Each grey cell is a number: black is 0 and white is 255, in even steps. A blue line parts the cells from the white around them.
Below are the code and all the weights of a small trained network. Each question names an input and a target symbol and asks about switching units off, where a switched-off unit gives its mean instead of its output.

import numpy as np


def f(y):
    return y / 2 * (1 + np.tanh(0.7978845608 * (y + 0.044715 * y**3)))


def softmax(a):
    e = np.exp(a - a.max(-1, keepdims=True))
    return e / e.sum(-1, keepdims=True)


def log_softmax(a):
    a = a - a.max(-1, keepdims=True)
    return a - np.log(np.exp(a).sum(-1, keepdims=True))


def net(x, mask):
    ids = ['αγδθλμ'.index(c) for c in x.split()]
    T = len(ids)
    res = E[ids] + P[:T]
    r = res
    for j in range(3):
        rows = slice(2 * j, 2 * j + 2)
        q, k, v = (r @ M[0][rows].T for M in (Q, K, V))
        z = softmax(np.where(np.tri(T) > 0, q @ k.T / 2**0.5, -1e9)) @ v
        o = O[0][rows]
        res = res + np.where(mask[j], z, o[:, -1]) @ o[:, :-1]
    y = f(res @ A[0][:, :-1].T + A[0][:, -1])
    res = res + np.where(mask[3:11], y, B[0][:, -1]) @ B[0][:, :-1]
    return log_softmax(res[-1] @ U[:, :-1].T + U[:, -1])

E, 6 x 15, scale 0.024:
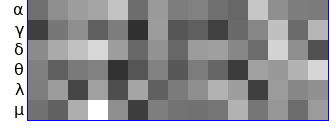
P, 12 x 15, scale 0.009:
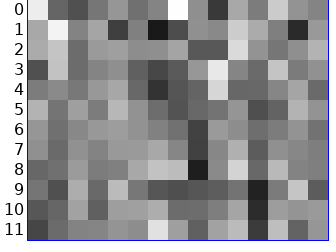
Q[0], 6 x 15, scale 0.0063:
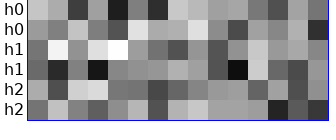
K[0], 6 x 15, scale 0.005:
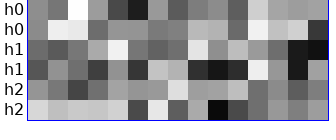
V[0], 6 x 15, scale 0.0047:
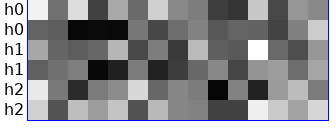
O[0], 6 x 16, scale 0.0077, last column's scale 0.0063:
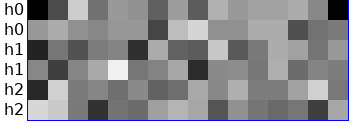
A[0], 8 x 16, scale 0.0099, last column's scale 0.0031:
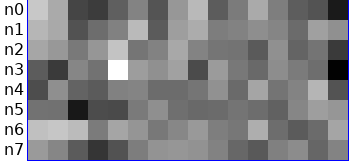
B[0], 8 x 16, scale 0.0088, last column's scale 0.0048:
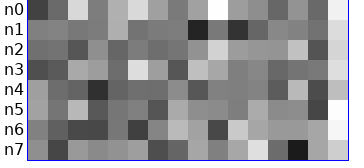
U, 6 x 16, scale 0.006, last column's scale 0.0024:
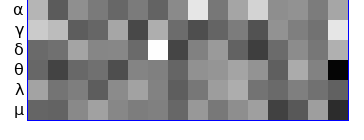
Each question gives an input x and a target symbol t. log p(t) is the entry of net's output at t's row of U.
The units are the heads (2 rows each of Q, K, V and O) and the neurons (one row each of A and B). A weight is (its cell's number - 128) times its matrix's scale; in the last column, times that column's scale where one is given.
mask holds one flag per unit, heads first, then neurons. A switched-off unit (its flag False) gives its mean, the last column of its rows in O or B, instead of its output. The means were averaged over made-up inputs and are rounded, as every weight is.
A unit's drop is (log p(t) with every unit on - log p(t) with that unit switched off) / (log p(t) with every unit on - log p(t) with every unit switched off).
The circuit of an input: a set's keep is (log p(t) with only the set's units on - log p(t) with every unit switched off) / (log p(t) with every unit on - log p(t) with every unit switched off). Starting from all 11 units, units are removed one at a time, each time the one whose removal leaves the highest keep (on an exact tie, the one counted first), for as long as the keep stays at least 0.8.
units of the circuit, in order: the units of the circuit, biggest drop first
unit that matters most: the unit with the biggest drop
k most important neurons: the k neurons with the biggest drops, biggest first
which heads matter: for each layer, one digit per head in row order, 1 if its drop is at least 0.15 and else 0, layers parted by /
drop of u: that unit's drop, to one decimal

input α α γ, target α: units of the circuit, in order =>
(h2, n7, n5)
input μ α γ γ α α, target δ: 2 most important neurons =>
(n5, n4)
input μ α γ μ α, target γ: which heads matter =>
111
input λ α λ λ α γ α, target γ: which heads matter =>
101
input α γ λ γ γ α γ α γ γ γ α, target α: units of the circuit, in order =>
(h0, n6)
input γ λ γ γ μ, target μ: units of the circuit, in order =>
(h2, h1)
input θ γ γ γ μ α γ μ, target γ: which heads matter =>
101
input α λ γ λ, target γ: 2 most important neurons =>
(n1, n3)
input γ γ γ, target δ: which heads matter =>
110
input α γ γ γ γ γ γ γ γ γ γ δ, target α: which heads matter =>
011
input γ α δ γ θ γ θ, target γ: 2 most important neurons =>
(n0, n3)
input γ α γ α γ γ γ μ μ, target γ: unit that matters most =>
h0
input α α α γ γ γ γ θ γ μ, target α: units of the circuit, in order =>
(h1, h2)
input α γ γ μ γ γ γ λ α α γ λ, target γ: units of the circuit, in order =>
(n1, h1)
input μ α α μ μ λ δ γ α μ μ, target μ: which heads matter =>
011
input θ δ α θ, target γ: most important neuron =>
(n3)
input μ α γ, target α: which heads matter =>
011
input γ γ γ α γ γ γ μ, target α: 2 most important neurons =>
(n6, n1)
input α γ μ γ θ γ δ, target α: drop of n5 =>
-0.1
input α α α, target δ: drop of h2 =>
-0.2
